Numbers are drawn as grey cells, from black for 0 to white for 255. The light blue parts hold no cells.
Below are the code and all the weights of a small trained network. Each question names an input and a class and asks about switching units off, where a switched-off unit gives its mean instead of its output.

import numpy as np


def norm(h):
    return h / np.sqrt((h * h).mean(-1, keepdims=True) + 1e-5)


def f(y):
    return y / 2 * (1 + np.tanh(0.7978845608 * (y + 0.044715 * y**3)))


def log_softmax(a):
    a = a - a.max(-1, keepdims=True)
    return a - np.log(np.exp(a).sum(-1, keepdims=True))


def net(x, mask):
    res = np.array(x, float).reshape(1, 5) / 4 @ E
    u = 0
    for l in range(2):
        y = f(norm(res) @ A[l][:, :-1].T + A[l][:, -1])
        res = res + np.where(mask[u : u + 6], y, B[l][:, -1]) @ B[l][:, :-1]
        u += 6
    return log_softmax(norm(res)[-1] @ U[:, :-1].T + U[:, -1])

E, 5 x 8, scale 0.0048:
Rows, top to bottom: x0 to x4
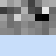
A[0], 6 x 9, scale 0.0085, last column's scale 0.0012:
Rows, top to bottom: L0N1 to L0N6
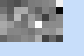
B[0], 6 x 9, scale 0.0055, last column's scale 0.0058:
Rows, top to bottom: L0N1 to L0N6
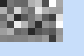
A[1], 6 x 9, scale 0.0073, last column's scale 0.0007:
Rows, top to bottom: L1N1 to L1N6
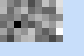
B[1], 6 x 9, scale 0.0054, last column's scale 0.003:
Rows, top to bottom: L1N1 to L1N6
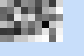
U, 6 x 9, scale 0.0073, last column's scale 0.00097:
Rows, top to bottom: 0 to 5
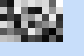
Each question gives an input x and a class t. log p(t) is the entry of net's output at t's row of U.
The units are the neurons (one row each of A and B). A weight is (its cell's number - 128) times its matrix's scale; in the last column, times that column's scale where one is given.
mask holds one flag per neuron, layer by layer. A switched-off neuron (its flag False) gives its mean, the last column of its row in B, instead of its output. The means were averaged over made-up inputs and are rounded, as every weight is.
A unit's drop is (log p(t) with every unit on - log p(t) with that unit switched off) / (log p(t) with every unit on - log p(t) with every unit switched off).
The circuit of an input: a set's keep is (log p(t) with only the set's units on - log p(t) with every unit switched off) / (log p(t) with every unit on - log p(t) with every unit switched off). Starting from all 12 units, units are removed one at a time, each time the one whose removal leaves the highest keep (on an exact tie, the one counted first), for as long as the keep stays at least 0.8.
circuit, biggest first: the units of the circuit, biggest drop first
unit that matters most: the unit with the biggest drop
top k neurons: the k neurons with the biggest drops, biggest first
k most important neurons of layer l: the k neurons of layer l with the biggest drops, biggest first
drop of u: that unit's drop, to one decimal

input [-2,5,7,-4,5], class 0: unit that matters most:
L1N6
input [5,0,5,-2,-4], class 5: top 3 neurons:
(L0N4 L0N3 L1N6)
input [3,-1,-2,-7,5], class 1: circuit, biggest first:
(L0N4 L0N5)
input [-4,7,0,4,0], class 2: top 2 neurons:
(L0N4 L0N1)
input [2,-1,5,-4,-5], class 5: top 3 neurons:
(L0N3 L0N4 L1N6)
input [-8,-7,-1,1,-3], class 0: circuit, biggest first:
(L0N4 L1N6)
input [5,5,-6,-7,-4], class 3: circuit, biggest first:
(L1N4 L1N1)
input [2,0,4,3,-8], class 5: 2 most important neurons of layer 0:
(L0N3 L0N4)
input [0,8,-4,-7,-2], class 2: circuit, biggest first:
(L0N1 L1N4)
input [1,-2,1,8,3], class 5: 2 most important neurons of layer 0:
(L0N3 L0N1)
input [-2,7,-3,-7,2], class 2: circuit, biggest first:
(L0N1 L1N4)
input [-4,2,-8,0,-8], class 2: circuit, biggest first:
(L1N4 L0N1)
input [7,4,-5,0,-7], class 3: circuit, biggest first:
(L1N4 L0N4)
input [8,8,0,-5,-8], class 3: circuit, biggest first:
(L0N4 L1N4)
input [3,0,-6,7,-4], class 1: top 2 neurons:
(L0N4 L0N3)
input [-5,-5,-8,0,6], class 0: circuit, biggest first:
(L0N4)
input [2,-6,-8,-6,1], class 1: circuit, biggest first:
(L0N4 L1N6)
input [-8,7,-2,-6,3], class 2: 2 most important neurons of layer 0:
(L0N4 L0N1)
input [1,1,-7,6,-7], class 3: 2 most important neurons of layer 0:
(L0N2 L0N5)
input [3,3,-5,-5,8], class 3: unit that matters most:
L1N1
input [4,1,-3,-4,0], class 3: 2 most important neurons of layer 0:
(L0N2 L0N5)
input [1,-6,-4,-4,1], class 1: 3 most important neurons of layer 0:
(L0N4 L0N5 L0N1)
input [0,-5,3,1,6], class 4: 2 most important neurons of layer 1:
(L1N4 L1N5)
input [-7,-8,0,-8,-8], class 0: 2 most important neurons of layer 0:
(L0N4 L0N5)
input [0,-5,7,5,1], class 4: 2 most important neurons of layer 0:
(L0N3 L0N5)
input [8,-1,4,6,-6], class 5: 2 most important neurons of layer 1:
(L1N6 L1N5)
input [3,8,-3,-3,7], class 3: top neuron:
(L1N1)
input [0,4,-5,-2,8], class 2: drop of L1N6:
-0.1
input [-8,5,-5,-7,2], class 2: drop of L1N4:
0.2
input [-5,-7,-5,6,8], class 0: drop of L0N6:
0.0
